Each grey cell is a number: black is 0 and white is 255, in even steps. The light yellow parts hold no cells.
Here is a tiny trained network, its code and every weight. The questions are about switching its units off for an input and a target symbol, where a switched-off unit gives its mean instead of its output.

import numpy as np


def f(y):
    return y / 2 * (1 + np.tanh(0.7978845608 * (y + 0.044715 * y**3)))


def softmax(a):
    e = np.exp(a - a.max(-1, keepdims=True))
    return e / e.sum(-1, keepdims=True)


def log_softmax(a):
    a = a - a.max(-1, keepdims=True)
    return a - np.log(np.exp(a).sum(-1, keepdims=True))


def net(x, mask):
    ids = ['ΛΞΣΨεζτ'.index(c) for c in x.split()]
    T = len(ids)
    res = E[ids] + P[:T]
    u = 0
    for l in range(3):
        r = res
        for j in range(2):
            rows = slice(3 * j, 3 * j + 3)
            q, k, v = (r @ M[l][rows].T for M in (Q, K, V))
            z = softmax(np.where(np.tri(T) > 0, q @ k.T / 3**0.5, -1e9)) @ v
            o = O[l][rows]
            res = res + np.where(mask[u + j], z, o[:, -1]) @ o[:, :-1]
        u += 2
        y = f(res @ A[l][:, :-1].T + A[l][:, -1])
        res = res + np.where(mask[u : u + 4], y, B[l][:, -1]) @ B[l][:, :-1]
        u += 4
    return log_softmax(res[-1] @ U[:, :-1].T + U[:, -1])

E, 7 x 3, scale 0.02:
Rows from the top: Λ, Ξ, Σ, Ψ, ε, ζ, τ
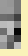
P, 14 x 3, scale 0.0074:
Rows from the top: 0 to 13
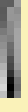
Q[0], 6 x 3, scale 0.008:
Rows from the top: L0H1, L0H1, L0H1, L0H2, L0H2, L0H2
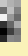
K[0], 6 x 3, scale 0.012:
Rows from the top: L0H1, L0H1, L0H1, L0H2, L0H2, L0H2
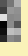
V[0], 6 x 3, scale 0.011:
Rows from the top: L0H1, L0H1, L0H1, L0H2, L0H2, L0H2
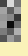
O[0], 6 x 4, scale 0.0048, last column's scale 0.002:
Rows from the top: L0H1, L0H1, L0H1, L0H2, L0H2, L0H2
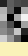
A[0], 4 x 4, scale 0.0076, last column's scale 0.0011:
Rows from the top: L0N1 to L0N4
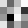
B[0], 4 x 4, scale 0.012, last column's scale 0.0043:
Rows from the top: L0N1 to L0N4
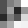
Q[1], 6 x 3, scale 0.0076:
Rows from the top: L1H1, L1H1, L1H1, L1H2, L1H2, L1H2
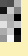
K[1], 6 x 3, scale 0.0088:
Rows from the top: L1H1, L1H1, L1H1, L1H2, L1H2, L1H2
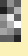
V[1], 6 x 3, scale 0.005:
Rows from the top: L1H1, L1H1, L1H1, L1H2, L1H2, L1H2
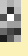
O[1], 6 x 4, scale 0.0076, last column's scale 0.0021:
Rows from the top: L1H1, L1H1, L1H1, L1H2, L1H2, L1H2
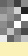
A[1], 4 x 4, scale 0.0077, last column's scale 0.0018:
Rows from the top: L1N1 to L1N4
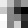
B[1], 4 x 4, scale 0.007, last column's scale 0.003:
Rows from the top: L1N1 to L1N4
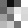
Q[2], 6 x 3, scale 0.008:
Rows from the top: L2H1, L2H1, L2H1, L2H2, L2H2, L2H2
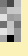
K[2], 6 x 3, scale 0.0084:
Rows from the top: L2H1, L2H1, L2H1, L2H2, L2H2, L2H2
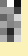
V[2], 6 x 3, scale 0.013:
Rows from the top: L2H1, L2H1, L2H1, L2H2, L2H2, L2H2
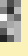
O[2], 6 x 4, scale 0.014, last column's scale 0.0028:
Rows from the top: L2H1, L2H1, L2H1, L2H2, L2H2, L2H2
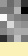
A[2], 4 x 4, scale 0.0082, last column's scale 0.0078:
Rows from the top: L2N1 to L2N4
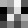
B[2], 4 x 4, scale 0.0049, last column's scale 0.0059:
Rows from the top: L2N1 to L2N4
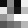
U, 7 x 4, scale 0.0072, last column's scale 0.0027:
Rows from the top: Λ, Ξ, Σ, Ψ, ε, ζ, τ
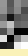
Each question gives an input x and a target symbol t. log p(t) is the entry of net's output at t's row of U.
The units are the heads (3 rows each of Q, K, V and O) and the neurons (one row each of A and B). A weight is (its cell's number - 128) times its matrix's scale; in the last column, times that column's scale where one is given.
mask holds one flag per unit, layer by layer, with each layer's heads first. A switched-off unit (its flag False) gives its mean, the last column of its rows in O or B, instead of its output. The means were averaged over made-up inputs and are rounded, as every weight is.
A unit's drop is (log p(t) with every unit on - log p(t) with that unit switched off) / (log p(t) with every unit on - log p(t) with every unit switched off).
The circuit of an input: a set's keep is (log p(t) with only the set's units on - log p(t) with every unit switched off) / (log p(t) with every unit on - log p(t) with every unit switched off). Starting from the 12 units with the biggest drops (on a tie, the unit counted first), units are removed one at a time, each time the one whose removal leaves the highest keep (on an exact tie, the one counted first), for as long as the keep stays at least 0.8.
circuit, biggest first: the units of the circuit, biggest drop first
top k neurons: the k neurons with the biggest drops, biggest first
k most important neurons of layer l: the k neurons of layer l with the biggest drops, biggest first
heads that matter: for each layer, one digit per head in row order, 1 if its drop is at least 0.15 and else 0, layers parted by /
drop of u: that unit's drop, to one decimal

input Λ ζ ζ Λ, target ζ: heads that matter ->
01 / 00 / 11
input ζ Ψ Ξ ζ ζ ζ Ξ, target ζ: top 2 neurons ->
(L1N2; L0N4)
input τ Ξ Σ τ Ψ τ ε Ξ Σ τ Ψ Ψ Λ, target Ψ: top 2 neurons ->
(L0N4; L1N3)
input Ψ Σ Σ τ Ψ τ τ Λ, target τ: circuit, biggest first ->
(L2H2)
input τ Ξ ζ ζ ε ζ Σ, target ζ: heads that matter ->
10 / 00 / 11
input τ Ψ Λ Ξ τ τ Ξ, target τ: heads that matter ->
00 / 00 / 11
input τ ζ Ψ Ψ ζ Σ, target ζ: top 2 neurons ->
(L0N3; L0N2)
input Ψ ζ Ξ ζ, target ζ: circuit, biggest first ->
(L0N3; L2H1)
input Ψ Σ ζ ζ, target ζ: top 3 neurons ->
(L0N3; L0N2; L2N1)
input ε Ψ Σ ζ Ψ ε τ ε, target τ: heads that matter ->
00 / 00 / 10
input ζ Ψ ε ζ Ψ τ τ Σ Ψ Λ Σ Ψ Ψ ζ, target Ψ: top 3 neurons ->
(L0N4; L1N3; L1N4)
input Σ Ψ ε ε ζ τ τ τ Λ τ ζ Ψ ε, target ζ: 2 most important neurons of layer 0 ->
(L0N4; L0N2)
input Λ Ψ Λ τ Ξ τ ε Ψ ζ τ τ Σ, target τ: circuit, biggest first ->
(L2H1; L0N3)
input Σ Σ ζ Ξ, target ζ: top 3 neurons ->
(L0N3; L0N4; L2N1)
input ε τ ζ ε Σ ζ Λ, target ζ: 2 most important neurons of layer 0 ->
(L0N3; L0N2)
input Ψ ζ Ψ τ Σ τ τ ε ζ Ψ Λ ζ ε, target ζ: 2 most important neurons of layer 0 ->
(L0N2; L0N4)
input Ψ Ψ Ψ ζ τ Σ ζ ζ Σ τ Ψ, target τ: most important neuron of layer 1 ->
(L1N4)
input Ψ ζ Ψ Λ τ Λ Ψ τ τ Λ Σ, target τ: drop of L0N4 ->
0.1
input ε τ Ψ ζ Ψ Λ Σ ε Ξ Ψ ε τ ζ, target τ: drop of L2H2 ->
0.9
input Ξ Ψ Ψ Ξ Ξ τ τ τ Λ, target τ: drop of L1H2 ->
-0.1
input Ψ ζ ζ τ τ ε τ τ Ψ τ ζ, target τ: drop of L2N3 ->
-0.1
